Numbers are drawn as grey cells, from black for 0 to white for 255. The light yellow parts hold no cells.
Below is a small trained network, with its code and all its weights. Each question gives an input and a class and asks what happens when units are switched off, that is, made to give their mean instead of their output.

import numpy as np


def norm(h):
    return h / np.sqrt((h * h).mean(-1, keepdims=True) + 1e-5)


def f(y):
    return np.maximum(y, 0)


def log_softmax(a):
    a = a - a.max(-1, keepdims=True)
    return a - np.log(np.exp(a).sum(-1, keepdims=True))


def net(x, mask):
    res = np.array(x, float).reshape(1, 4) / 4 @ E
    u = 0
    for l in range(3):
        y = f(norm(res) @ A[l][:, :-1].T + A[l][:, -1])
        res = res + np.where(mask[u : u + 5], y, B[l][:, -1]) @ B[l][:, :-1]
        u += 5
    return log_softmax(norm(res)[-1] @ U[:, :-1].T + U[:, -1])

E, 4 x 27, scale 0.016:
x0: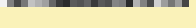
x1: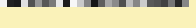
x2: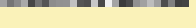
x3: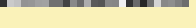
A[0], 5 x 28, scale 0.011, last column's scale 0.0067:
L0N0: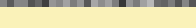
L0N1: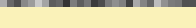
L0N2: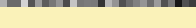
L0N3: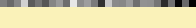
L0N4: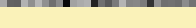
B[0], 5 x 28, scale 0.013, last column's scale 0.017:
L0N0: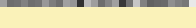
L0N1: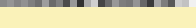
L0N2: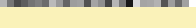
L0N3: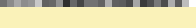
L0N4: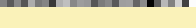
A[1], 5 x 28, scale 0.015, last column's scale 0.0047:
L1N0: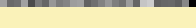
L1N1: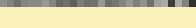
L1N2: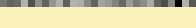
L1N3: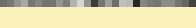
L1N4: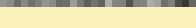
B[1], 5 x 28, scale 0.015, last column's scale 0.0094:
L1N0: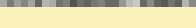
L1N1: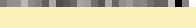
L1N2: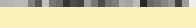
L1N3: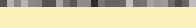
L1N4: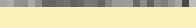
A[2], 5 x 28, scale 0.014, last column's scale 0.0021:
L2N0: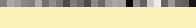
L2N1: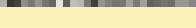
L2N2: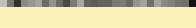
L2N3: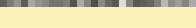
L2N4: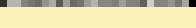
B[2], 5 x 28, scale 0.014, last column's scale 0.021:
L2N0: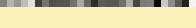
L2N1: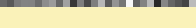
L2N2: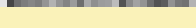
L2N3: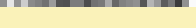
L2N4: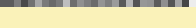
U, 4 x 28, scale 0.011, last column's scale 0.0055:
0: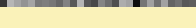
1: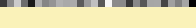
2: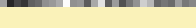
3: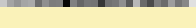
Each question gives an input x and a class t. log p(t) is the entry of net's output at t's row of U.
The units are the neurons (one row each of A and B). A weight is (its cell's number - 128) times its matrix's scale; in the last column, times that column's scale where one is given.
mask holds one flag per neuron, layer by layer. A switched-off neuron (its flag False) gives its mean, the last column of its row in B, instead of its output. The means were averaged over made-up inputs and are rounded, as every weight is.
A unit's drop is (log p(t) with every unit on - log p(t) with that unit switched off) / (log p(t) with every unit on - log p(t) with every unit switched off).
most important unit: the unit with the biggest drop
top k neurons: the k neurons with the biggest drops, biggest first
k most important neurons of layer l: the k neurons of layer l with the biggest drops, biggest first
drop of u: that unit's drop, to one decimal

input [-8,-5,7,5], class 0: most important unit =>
L0N4
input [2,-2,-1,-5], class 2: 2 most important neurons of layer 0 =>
(L0N1 L0N3)
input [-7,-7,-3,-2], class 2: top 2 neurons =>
(L0N4 L2N4)
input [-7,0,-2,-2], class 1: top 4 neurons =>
(L0N4 L2N0 L0N0 L0N2)
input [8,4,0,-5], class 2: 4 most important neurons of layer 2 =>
(L2N1 L2N3 L2N0 L2N2)
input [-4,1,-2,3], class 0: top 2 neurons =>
(L0N0 L0N2)
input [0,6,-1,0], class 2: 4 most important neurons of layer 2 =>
(L2N1 L2N3 L2N0 L2N2)
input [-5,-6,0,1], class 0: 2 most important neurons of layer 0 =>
(L0N0 L0N1)
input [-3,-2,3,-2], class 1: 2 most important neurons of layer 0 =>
(L0N2 L0N0)
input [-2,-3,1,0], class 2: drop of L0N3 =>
0.6
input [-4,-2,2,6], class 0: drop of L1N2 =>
0.0
